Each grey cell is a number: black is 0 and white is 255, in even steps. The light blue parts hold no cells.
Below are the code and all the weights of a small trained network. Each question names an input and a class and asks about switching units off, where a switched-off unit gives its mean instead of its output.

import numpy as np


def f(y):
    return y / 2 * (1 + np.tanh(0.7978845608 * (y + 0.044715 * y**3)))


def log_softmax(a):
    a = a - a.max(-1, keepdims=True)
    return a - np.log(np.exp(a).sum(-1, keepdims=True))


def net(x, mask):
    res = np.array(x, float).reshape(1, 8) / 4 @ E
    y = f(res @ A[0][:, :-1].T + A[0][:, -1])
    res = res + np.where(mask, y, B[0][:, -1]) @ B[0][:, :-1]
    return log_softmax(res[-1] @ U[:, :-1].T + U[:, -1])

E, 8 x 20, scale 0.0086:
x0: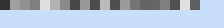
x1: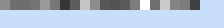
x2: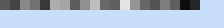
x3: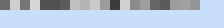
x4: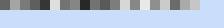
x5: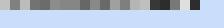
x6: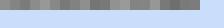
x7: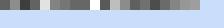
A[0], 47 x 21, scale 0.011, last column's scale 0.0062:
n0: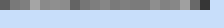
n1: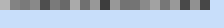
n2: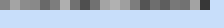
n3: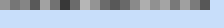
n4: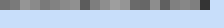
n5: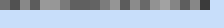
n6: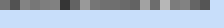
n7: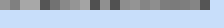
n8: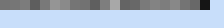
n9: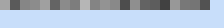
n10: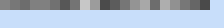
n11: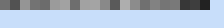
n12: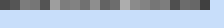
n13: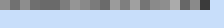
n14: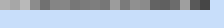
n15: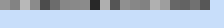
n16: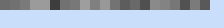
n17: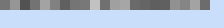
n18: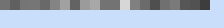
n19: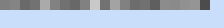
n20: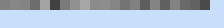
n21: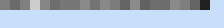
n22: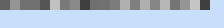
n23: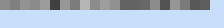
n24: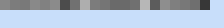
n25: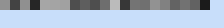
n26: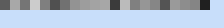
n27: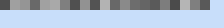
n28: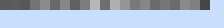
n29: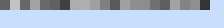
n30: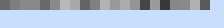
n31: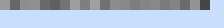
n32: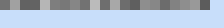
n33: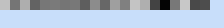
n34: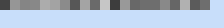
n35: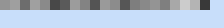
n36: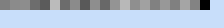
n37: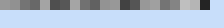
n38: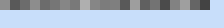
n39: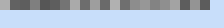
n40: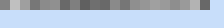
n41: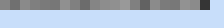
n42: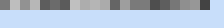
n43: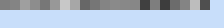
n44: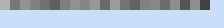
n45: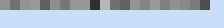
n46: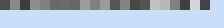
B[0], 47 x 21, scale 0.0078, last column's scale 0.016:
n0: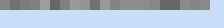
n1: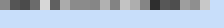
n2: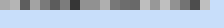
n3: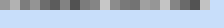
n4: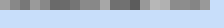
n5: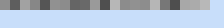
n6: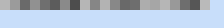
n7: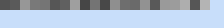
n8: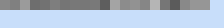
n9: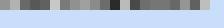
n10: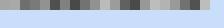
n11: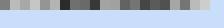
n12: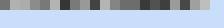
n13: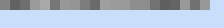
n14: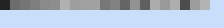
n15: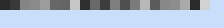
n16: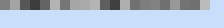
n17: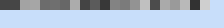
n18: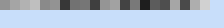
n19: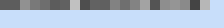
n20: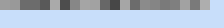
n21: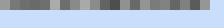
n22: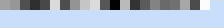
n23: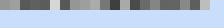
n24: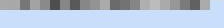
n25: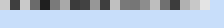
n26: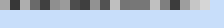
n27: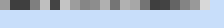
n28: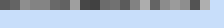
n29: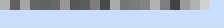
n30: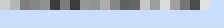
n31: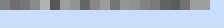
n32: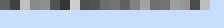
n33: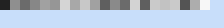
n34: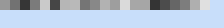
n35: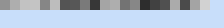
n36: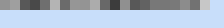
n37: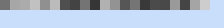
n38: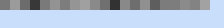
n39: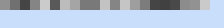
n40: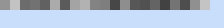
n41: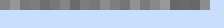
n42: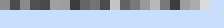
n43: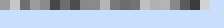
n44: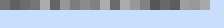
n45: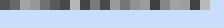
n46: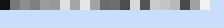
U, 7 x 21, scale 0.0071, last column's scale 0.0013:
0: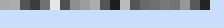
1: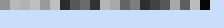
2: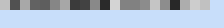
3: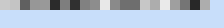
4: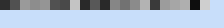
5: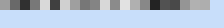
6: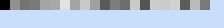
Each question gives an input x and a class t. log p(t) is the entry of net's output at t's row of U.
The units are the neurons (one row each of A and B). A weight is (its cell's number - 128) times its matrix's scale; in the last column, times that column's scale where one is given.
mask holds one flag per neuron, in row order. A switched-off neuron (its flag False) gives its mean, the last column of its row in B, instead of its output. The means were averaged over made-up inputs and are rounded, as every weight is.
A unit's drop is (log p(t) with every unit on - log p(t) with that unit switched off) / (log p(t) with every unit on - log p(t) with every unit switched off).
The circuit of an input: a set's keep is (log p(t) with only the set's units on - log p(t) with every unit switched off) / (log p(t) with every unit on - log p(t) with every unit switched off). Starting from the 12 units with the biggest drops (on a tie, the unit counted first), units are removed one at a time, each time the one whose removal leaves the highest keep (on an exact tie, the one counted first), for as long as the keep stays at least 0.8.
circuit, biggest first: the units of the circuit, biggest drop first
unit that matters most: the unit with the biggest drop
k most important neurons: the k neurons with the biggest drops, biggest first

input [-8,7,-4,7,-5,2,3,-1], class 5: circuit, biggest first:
[n39]
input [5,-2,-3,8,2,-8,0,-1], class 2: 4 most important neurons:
[n26, n29, n42, n33]
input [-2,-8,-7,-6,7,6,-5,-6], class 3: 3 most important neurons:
[n43, n30, n2]
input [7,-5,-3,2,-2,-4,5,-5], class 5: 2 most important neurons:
[n34, n27]
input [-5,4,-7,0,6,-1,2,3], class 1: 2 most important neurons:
[n37, n35]
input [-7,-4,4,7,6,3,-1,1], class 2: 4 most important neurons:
[n42, n29, n26, n34]
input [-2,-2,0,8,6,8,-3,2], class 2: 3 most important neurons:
[n42, n29, n26]
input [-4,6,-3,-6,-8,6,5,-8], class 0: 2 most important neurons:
[n9, n23]
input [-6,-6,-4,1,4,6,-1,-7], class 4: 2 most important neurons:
[n15, n45]
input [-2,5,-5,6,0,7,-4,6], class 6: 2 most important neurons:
[n33, n25]
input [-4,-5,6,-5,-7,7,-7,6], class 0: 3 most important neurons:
[n9, n46, n23]
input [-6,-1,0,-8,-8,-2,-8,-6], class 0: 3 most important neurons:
[n9, n16, n23]
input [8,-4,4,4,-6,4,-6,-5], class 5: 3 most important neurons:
[n34, n27, n22]
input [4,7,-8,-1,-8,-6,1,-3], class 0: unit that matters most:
n16
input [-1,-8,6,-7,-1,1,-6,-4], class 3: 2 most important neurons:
[n43, n30]
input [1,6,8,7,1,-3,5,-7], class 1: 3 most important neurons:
[n11, n18, n12]
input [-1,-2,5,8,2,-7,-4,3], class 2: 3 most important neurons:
[n26, n29, n42]
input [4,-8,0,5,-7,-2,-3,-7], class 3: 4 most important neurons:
[n30, n43, n22, n2]
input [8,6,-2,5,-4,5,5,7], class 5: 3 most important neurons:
[n34, n27, n15]
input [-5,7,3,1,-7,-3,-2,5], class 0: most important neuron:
[n16]
